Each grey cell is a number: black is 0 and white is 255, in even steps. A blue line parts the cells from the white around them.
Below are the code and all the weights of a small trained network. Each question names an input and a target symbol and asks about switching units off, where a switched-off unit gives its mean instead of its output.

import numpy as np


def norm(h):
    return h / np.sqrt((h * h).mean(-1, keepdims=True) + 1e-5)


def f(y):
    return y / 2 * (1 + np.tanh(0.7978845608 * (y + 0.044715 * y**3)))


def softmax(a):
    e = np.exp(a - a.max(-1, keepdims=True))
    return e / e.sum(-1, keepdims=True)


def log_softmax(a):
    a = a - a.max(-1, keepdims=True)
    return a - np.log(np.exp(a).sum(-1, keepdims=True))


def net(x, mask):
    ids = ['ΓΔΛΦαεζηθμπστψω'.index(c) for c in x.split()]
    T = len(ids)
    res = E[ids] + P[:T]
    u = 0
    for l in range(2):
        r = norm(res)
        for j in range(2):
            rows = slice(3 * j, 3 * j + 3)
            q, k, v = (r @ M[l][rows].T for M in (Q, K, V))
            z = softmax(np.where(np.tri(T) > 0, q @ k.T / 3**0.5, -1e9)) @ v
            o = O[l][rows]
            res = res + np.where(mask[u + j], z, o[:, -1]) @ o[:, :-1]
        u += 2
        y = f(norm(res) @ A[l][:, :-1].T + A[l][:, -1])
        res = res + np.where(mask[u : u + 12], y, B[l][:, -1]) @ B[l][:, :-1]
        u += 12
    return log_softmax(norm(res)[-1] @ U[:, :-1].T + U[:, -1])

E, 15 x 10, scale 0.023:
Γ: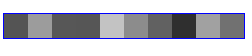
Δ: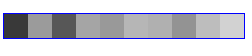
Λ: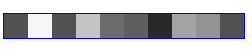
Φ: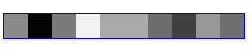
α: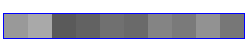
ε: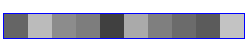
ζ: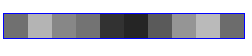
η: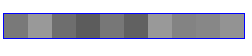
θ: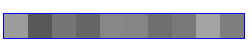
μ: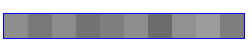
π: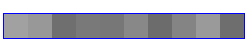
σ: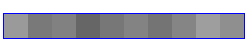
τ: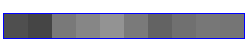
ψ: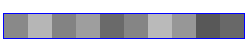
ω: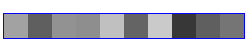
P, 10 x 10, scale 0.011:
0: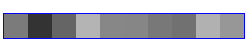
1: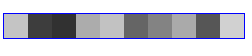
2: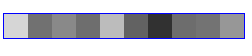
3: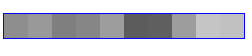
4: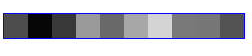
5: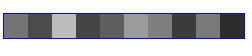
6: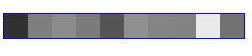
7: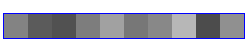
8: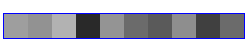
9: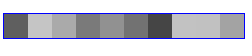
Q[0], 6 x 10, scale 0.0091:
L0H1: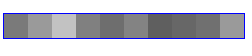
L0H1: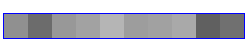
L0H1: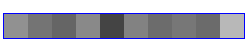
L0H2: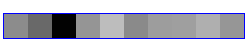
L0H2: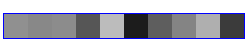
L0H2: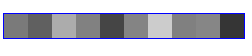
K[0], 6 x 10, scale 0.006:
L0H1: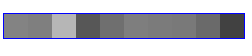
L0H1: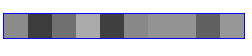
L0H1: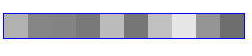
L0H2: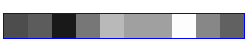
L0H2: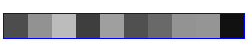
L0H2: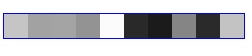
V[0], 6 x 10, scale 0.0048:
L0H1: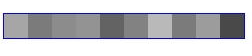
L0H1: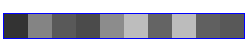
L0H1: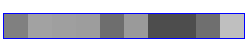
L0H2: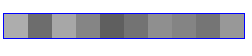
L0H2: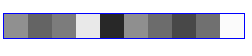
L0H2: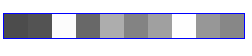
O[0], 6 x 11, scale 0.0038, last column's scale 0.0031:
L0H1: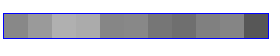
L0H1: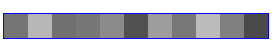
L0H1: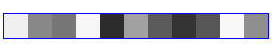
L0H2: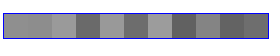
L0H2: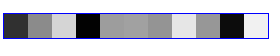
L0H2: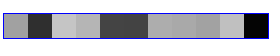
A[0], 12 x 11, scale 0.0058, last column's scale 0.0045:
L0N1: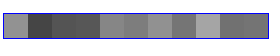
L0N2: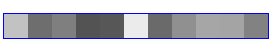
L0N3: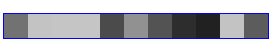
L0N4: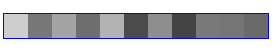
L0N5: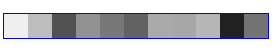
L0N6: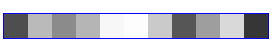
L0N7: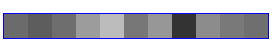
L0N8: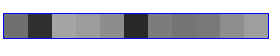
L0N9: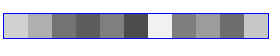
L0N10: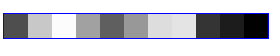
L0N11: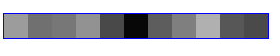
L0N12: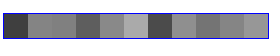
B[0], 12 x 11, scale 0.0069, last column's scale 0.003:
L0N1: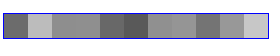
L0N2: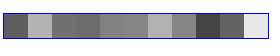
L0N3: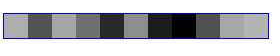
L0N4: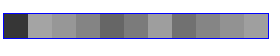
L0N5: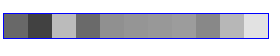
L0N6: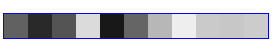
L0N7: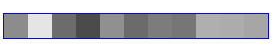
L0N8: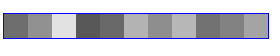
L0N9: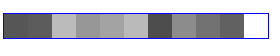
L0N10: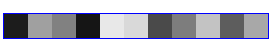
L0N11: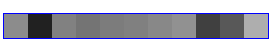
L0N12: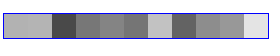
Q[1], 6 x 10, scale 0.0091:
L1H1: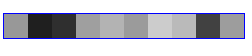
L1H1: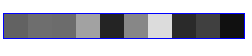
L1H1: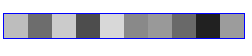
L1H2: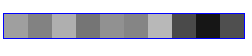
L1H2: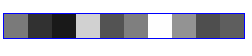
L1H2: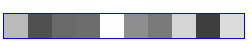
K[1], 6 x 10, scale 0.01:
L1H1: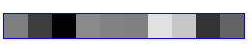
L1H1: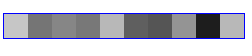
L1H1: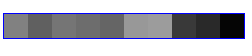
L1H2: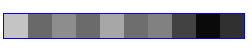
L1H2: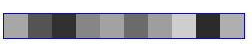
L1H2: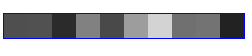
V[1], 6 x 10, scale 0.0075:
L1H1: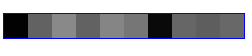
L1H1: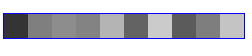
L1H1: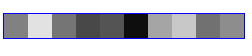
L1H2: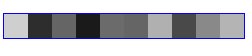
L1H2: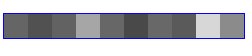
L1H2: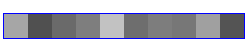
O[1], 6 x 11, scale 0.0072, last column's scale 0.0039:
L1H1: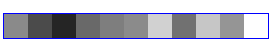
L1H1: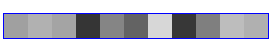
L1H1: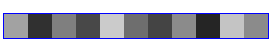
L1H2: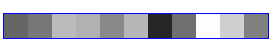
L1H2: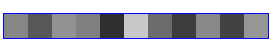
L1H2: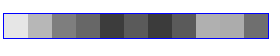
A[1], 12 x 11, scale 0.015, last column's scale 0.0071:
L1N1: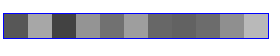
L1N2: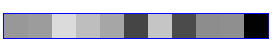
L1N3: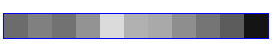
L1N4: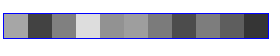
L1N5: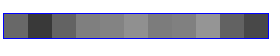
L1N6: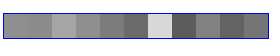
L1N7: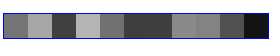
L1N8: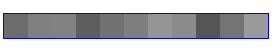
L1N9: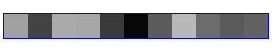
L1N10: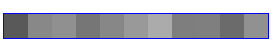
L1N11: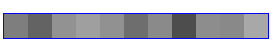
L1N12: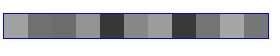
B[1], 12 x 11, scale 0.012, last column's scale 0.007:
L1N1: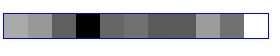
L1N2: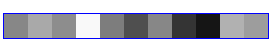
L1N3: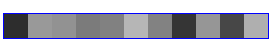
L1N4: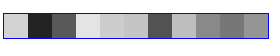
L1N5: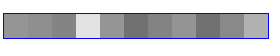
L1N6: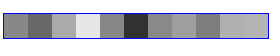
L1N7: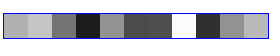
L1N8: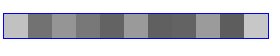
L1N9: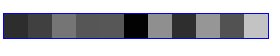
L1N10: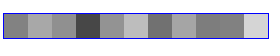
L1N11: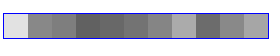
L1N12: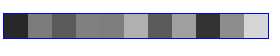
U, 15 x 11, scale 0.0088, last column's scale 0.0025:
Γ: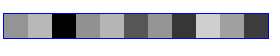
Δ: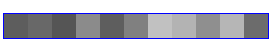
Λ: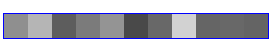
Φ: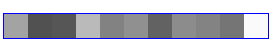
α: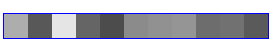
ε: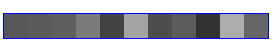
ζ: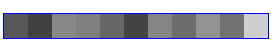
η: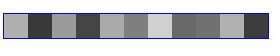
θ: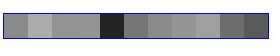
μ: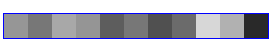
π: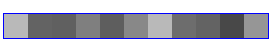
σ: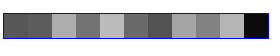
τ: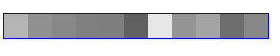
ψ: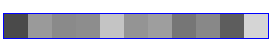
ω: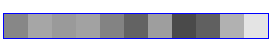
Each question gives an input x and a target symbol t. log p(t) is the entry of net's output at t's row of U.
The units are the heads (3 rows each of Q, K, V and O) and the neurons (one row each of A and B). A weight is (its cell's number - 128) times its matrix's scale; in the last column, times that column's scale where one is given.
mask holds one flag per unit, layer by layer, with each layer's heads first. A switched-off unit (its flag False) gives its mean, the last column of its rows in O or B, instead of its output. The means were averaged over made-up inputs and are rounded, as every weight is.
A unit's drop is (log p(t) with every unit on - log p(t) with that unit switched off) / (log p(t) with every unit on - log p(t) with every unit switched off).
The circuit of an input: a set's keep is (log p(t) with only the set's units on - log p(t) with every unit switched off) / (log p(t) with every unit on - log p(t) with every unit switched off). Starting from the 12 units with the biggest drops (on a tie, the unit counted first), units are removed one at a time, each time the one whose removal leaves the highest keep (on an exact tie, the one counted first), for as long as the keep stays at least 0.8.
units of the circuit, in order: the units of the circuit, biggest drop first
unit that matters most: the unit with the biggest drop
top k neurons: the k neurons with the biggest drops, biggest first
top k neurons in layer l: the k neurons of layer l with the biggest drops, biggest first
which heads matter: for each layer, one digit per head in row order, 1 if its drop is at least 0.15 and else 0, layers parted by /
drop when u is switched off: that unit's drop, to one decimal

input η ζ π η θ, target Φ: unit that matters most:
L1H1
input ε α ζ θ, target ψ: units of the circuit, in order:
[L1H2, L1N3]
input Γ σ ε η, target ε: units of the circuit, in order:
[L1H2, L1N12, L0N6]
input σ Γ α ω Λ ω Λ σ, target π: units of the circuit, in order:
[L1H2, L1N8]
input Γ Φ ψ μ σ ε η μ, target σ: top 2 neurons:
[L0N1, L0N2]
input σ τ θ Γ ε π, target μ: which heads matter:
00 / 01
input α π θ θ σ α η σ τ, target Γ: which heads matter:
01 / 10
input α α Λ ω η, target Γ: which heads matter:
01 / 01
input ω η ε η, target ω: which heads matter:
00 / 10
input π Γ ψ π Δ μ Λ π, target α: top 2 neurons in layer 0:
[L0N5, L0N10]
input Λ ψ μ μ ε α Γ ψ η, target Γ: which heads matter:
01 / 11
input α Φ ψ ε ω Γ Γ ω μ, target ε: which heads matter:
01 / 01
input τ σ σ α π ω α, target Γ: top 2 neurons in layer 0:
[L0N9, L0N5]
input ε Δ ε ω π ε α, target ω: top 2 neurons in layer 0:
[L0N7, L0N6]
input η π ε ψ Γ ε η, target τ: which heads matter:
10 / 01
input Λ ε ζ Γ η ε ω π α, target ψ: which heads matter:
00 / 01
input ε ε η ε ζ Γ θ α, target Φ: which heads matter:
00 / 00
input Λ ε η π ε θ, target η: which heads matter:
00 / 11
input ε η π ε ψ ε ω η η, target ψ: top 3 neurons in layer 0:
[L0N9, L0N3, L0N6]
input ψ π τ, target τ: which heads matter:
00 / 10
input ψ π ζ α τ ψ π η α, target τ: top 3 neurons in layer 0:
[L0N10, L0N5, L0N3]
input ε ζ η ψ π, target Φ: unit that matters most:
L0N11
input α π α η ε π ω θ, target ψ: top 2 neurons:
[L0N6, L1N3]
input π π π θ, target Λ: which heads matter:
00 / 10
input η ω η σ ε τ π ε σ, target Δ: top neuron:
[L1N12]
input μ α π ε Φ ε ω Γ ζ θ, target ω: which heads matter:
00 / 10
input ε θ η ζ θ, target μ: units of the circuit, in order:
[L1H2]
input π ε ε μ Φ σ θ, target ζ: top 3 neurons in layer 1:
[L1N9, L1N1, L1N7]
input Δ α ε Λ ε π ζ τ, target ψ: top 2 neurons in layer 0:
[L0N8, L0N6]
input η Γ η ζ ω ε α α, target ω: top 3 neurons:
[L0N6, L0N5, L1N2]
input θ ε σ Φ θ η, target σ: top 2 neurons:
[L0N2, L1N1]
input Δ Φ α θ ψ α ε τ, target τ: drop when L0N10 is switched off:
0.5
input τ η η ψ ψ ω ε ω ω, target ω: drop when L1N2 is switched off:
0.3
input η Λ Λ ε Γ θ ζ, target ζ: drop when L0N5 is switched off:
0.0
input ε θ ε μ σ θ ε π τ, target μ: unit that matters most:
L1H2
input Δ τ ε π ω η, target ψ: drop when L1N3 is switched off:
0.1
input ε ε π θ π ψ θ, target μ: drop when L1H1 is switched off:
0.2
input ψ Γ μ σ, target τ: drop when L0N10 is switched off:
0.2
